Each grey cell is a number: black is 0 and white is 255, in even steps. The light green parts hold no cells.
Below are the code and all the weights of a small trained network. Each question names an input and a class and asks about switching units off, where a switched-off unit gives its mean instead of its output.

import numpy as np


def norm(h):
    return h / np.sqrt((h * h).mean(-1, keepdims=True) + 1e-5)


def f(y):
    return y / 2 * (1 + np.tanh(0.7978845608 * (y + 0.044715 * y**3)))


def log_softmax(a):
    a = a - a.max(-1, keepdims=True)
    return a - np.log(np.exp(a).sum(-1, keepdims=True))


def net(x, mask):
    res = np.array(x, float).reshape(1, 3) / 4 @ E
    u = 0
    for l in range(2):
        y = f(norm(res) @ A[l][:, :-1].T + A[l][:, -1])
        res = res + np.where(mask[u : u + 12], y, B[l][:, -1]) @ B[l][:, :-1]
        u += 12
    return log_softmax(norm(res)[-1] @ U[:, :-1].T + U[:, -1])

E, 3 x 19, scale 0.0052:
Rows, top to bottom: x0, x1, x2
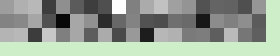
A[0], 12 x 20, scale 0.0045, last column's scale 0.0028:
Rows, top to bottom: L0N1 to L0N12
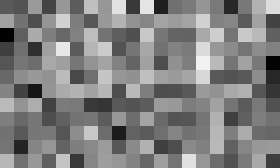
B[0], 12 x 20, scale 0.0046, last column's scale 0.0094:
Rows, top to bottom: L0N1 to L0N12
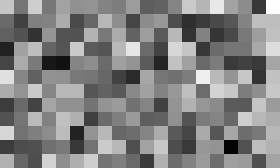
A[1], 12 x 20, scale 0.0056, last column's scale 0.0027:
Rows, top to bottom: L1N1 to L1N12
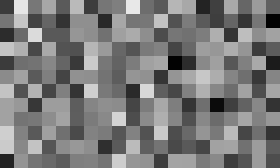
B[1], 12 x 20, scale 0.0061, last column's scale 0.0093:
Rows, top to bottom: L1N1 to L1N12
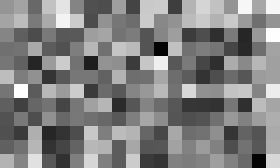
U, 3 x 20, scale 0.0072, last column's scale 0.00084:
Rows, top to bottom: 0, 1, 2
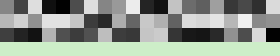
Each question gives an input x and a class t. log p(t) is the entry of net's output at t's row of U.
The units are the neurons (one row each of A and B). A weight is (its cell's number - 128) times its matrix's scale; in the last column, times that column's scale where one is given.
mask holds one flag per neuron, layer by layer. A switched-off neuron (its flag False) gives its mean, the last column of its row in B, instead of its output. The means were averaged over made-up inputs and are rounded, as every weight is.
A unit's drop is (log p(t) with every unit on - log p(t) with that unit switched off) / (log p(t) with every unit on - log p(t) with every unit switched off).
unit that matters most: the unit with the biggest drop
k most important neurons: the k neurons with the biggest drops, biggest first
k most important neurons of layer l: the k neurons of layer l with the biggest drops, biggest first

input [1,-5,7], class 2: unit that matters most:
L0N2
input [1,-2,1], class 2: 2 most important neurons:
L0N2, L0N1
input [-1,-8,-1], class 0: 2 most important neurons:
L0N4, L0N5
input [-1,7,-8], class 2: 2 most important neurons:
L0N4, L1N5
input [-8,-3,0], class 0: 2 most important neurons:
L0N5, L1N12
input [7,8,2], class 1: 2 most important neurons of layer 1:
L1N1, L1N2
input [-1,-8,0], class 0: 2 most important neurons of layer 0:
L0N4, L0N5
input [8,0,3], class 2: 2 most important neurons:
L0N4, L1N8
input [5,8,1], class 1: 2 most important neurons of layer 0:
L0N1, L0N11
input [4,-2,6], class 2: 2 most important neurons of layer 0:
L0N1, L0N2
